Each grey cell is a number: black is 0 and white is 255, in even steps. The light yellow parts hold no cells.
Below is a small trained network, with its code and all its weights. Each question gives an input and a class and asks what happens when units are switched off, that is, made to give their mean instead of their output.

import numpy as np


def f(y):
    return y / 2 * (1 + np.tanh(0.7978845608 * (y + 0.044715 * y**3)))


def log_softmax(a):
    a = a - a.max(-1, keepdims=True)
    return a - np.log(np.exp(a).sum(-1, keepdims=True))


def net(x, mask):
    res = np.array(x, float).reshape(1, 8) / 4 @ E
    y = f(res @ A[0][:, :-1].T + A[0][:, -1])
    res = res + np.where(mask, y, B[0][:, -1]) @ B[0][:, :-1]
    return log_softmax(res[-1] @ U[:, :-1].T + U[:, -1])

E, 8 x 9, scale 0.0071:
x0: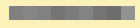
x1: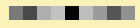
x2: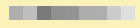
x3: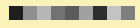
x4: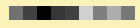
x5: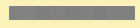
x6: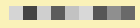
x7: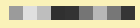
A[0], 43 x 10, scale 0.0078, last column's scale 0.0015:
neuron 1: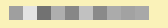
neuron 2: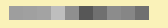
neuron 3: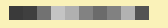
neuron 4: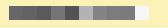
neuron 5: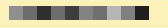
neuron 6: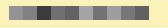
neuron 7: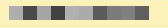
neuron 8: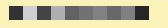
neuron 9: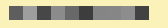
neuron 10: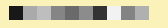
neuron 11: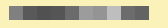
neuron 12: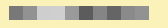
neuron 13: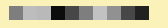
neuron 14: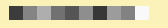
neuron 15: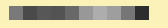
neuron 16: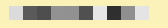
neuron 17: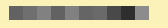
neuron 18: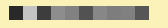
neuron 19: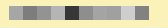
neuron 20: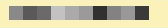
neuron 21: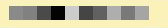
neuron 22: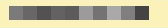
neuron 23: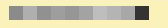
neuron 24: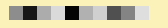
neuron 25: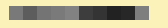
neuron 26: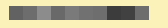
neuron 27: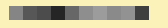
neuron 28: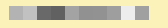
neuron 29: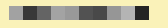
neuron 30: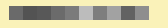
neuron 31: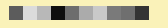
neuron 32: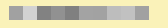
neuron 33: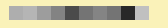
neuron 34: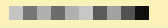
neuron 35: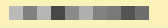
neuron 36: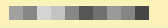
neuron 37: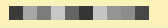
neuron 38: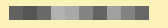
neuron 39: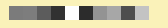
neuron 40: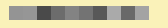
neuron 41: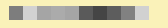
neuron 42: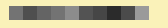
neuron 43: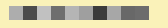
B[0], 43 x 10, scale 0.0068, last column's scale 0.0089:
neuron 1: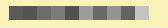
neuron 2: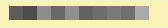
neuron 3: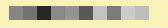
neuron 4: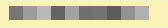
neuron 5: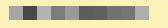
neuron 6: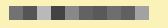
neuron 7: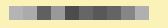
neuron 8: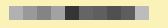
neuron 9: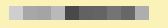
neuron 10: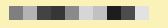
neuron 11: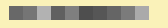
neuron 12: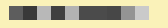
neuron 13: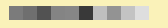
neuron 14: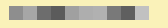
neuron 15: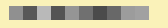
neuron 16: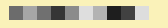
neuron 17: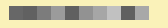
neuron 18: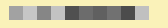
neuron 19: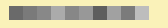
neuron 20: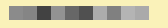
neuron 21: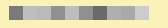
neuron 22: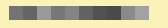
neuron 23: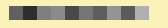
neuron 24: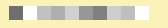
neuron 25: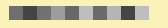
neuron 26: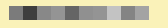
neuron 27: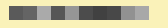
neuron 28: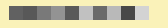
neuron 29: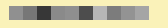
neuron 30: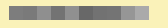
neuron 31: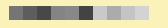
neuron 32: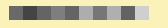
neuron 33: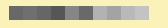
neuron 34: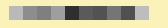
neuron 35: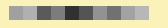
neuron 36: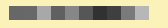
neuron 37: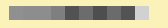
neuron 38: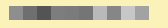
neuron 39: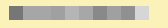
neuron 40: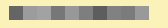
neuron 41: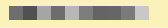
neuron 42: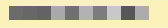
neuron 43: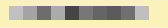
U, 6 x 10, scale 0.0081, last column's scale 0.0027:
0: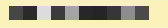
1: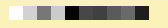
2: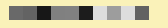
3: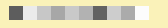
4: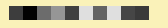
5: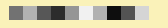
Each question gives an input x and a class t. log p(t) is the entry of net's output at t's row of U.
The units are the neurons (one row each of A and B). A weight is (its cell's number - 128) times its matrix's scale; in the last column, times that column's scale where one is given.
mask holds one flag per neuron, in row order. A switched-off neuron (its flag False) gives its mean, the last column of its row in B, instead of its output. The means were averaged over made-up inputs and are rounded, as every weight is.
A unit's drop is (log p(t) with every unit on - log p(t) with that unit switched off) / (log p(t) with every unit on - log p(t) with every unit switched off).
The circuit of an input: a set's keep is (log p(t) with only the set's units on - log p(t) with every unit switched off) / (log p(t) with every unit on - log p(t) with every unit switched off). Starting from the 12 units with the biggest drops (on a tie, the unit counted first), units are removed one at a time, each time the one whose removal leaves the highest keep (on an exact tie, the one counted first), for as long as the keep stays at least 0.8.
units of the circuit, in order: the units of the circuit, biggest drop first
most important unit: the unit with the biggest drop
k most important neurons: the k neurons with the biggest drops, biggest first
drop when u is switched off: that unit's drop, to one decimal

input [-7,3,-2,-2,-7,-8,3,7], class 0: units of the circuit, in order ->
neuron 12
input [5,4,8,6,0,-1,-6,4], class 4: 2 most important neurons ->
neuron 32; neuron 1
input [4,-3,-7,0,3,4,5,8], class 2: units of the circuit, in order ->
neuron 13; neuron 31
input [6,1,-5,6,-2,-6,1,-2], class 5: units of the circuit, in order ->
neuron 10; neuron 14
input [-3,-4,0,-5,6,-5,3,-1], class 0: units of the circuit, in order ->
neuron 27; neuron 11
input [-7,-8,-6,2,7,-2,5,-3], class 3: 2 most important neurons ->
neuron 21; neuron 39
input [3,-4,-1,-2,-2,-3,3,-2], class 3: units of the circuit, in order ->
neuron 39; neuron 21
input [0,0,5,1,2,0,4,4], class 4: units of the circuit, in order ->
neuron 32; neuron 24
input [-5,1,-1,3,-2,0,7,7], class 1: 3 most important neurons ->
neuron 34; neuron 43; neuron 7
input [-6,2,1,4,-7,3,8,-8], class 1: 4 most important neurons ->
neuron 43; neuron 34; neuron 7; neuron 20
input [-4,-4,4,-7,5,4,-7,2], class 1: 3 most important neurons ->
neuron 9; neuron 18; neuron 10
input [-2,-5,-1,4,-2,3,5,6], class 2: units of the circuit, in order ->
neuron 31; neuron 13
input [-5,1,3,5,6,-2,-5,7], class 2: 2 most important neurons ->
neuron 31; neuron 13
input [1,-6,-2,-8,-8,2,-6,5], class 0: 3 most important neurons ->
neuron 12; neuron 10; neuron 41
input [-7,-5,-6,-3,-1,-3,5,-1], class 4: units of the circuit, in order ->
neuron 25
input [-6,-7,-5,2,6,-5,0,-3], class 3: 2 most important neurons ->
neuron 21; neuron 39
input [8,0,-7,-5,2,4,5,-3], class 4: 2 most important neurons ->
neuron 25; neuron 42
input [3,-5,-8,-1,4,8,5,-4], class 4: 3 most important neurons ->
neuron 25; neuron 42; neuron 24
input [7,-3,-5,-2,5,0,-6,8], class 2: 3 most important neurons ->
neuron 13; neuron 31; neuron 33
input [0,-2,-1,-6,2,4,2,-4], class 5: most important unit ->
neuron 16
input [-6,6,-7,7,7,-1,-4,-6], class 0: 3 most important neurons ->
neuron 4; neuron 5; neuron 22
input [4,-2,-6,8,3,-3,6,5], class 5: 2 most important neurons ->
neuron 10; neuron 14
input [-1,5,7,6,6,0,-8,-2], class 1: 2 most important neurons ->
neuron 8; neuron 18
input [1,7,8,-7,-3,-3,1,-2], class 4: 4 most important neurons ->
neuron 23; neuron 32; neuron 28; neuron 1
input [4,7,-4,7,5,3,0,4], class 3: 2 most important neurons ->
neuron 24; neuron 16
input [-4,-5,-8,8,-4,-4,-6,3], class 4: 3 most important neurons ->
neuron 25; neuron 17; neuron 26
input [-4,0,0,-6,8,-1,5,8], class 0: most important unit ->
neuron 27
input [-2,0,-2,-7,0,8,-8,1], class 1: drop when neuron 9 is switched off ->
0.2
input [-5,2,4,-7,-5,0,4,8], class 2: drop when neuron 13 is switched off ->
0.2
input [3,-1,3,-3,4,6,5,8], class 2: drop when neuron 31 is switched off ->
0.1
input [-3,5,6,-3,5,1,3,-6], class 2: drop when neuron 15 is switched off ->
-0.1
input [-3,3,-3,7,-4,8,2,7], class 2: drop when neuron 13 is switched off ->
0.4
